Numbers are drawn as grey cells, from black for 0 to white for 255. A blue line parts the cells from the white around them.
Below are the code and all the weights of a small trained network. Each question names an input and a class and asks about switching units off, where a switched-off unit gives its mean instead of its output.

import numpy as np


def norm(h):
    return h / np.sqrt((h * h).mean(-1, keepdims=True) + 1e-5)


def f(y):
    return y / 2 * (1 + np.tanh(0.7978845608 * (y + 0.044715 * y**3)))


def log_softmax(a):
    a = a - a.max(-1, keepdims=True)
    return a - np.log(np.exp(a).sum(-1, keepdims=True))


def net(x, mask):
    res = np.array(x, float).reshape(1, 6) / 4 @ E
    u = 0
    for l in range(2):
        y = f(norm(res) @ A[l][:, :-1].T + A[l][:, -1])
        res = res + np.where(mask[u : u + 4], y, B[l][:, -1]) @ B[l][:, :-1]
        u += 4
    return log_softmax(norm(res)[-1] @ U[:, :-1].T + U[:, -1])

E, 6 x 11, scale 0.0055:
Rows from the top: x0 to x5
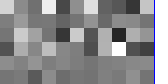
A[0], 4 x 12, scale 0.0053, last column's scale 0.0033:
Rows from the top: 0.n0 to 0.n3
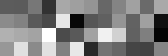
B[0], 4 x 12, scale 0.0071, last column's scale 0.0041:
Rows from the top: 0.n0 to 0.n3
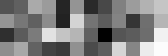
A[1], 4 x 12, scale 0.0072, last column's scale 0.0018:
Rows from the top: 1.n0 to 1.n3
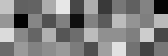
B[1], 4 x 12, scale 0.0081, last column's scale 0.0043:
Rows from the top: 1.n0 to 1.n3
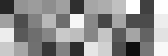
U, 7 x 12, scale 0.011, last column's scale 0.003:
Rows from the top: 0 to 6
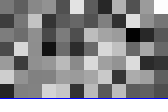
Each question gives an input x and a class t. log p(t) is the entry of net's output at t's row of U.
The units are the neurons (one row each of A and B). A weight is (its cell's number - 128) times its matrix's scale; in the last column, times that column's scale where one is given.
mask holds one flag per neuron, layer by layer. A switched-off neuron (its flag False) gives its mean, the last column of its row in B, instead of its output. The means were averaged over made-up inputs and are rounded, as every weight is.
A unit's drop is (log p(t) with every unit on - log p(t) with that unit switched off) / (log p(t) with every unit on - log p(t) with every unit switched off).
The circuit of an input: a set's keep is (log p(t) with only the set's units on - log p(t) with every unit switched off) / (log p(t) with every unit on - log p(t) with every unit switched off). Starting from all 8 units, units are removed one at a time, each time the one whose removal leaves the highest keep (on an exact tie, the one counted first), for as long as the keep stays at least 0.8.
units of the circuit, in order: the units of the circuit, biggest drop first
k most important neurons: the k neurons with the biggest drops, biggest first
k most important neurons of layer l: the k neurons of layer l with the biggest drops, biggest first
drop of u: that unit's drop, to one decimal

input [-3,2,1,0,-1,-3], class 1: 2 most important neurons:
[0.n0, 0.n3]
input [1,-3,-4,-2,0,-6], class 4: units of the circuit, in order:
[0.n2, 1.n0]
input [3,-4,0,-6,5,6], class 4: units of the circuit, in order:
[0.n3, 1.n0]
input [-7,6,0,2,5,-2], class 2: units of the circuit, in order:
[1.n3]
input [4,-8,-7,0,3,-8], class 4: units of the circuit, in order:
[1.n0, 1.n2]
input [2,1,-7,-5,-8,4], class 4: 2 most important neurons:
[1.n0, 0.n2]
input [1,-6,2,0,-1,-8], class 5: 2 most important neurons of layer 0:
[0.n2, 0.n0]
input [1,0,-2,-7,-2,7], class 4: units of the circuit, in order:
[0.n3, 1.n0]
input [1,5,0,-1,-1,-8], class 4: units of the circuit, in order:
[0.n3, 0.n2, 1.n3]
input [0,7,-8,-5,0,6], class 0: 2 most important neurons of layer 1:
[1.n1, 1.n3]
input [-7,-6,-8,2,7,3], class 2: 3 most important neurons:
[1.n3, 0.n3, 0.n2]
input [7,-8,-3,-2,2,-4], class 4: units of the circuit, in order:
[1.n0, 1.n2]
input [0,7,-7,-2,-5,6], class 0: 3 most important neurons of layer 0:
[0.n1, 0.n2, 0.n0]
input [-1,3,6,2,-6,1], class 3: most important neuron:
[1.n1]
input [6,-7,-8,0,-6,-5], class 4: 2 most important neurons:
[1.n2, 1.n0]
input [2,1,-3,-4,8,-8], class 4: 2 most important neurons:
[1.n0, 0.n3]
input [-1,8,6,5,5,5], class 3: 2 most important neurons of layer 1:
[1.n1, 1.n3]
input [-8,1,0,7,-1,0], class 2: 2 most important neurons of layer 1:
[1.n3, 1.n0]
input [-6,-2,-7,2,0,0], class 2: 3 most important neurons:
[1.n3, 0.n3, 0.n2]
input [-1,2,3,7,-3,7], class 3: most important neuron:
[0.n3]
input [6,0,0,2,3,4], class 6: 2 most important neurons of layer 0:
[0.n2, 0.n0]
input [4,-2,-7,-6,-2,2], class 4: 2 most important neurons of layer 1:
[1.n0, 1.n2]
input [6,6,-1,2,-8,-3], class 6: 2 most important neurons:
[0.n2, 1.n0]
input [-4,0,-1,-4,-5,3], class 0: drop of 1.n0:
0.1
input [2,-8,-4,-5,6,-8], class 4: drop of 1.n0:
0.3
